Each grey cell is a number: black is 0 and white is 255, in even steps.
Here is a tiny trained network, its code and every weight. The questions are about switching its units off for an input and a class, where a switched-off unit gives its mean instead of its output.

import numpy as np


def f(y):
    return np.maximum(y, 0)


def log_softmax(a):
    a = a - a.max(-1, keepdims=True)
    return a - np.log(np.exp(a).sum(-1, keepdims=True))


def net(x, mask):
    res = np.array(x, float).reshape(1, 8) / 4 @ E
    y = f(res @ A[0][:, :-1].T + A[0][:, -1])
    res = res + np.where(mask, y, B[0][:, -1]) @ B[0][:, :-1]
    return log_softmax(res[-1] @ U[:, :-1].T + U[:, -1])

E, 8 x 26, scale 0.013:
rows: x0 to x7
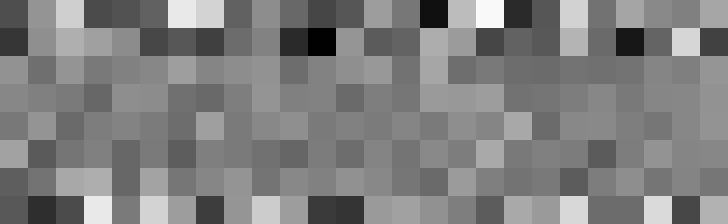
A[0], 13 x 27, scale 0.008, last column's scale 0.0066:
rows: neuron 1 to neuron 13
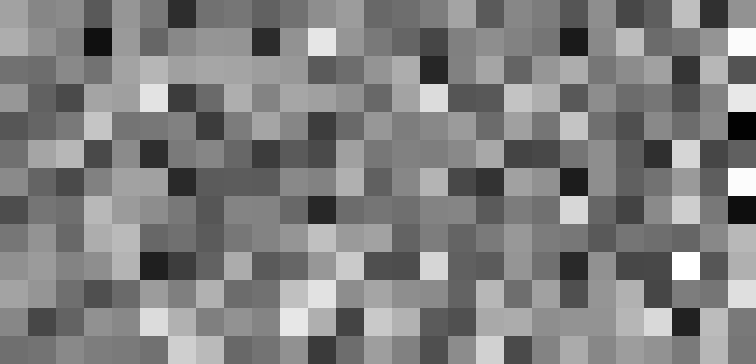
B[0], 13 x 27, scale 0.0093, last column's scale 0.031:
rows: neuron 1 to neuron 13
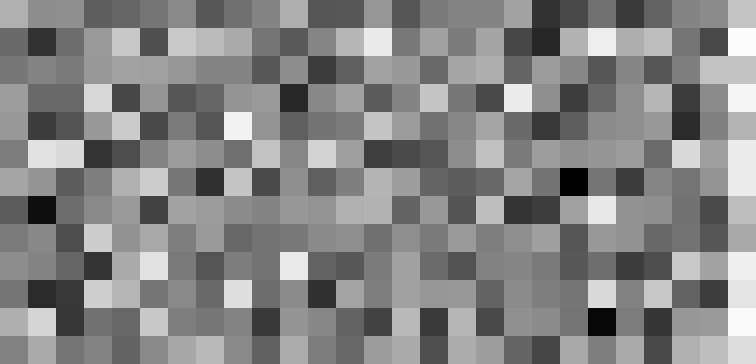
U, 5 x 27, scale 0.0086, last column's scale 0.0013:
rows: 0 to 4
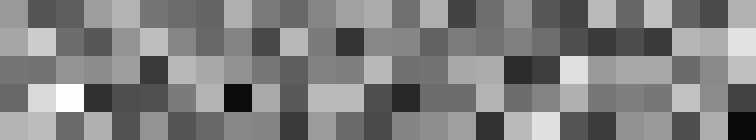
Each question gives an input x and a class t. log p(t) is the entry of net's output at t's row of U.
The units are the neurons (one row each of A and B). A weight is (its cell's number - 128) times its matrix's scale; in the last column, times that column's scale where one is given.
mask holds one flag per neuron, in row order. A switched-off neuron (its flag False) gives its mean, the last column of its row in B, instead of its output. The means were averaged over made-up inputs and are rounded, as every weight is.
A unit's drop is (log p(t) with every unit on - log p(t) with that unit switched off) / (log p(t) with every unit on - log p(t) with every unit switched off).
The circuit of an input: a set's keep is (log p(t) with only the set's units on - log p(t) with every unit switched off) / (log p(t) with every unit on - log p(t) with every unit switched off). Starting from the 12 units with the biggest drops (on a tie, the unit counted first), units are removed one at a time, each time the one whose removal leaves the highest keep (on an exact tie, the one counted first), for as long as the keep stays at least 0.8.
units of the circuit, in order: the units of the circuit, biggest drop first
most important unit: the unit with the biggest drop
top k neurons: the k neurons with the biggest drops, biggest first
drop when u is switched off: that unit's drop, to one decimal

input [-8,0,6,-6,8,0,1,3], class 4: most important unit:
neuron 4
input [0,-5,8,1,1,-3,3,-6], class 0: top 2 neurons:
neuron 11; neuron 13
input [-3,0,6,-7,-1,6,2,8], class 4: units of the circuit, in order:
neuron 2; neuron 4
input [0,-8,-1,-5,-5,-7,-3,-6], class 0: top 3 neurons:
neuron 11; neuron 6; neuron 13
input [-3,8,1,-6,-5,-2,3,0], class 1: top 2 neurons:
neuron 10; neuron 2
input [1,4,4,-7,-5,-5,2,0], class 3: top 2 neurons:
neuron 2; neuron 11
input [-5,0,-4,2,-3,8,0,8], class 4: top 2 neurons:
neuron 2; neuron 12
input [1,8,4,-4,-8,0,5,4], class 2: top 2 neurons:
neuron 4; neuron 7
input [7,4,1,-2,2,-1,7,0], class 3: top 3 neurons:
neuron 6; neuron 2; neuron 11
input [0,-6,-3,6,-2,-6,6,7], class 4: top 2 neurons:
neuron 4; neuron 10
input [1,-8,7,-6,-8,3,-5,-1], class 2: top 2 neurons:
neuron 2; neuron 7
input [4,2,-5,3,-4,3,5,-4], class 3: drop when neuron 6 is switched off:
0.1
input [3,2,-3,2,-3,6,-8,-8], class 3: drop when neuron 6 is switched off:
0.7
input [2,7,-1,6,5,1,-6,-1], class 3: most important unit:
neuron 6
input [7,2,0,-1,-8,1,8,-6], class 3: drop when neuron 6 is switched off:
0.7
